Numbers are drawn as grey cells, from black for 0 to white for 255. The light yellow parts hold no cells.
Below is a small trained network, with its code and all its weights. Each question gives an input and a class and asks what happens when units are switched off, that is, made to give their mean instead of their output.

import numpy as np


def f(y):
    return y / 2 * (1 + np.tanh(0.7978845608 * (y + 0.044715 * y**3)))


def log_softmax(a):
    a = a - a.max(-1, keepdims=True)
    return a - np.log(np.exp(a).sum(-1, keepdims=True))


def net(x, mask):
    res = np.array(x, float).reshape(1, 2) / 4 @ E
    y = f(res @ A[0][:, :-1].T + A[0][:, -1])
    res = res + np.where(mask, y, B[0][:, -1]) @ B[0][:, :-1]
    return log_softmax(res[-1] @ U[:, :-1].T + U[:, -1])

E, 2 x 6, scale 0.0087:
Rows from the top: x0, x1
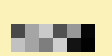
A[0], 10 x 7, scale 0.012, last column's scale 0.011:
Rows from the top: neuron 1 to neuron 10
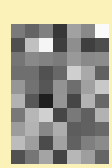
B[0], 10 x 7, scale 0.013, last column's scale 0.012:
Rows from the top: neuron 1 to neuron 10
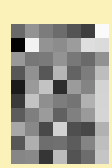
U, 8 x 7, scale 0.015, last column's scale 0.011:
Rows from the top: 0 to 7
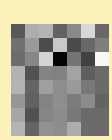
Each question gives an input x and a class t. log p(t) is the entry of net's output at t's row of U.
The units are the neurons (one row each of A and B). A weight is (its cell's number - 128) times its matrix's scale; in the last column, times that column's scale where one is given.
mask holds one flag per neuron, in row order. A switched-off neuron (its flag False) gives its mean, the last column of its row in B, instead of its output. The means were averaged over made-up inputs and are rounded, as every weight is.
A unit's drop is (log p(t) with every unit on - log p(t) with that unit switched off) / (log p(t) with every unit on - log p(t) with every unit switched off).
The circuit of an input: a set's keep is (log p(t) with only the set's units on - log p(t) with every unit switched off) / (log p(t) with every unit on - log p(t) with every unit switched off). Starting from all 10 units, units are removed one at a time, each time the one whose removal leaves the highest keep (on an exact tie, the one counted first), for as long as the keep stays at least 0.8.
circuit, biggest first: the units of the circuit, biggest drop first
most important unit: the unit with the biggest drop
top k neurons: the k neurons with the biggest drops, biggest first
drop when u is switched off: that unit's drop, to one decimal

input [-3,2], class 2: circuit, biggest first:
neuron 2; neuron 10
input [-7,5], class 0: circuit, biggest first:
neuron 5
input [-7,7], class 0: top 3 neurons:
neuron 5; neuron 6; neuron 10
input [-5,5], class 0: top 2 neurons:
neuron 5; neuron 6
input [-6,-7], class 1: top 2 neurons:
neuron 4; neuron 10
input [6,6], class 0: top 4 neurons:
neuron 2; neuron 7; neuron 10; neuron 1
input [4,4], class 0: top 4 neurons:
neuron 2; neuron 10; neuron 7; neuron 1
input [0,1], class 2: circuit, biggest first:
neuron 2; neuron 10
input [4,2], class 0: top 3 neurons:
neuron 2; neuron 1; neuron 5
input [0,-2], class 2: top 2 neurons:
neuron 2; neuron 8
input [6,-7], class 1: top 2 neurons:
neuron 10; neuron 5
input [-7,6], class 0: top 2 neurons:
neuron 5; neuron 6
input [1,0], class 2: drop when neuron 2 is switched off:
0.1
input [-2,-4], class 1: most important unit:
neuron 4
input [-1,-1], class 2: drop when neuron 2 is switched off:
0.2
